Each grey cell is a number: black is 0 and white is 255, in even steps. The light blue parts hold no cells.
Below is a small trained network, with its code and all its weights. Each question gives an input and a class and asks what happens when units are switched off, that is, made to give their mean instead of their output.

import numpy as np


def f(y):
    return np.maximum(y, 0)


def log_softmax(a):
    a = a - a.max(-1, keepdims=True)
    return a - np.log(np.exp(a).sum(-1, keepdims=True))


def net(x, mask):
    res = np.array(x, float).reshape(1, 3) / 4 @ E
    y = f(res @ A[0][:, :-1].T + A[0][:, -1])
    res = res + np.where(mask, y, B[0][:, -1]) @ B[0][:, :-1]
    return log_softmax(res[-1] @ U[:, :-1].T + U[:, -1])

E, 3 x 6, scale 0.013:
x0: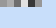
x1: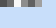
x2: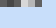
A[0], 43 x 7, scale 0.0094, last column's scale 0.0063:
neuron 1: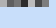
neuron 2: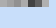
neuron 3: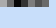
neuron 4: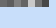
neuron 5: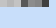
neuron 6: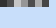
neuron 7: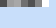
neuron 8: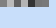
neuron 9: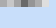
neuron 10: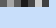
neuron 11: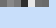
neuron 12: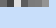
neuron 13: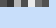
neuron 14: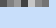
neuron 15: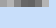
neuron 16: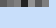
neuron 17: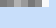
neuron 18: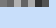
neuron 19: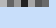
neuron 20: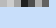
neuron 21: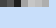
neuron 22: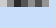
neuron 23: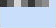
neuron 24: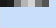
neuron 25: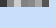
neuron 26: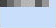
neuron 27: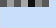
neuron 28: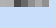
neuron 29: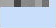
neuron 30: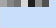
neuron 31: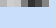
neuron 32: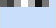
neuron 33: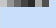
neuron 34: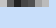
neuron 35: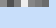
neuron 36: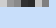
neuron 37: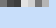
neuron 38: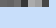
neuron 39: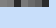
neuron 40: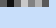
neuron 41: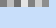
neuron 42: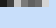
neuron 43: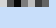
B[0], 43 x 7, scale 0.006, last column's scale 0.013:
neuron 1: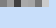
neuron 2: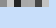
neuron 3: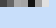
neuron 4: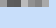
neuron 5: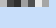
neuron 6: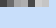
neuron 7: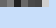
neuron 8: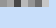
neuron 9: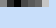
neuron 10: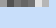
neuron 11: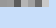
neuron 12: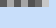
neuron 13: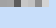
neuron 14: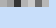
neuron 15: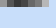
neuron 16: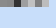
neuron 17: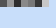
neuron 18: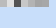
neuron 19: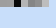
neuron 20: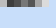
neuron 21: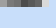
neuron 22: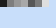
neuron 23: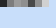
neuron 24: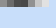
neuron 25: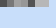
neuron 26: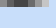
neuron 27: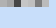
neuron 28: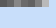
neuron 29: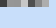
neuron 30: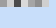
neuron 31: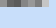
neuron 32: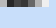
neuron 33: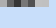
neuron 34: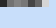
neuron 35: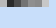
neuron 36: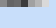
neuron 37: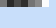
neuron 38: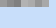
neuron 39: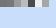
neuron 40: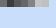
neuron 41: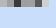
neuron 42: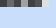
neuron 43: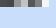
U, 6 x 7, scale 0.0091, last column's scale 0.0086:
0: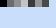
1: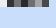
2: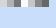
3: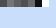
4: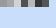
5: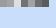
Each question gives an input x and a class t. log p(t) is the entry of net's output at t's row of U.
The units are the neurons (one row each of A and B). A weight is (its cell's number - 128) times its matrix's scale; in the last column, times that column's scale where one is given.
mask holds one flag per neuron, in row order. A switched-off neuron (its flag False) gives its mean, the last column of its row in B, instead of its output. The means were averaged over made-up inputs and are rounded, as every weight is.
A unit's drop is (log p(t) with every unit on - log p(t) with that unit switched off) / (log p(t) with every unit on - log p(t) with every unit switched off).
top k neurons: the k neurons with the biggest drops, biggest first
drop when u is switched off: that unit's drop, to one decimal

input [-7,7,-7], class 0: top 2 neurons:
neuron 23; neuron 12
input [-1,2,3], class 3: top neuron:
neuron 20
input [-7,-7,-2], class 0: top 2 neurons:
neuron 3; neuron 22
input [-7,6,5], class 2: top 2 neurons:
neuron 13; neuron 18
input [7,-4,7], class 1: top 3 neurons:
neuron 37; neuron 32; neuron 35
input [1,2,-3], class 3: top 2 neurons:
neuron 32; neuron 24
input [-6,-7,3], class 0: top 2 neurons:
neuron 3; neuron 43
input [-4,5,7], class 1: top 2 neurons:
neuron 32; neuron 24
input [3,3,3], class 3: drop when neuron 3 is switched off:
0.2
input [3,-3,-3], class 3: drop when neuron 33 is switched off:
-0.1
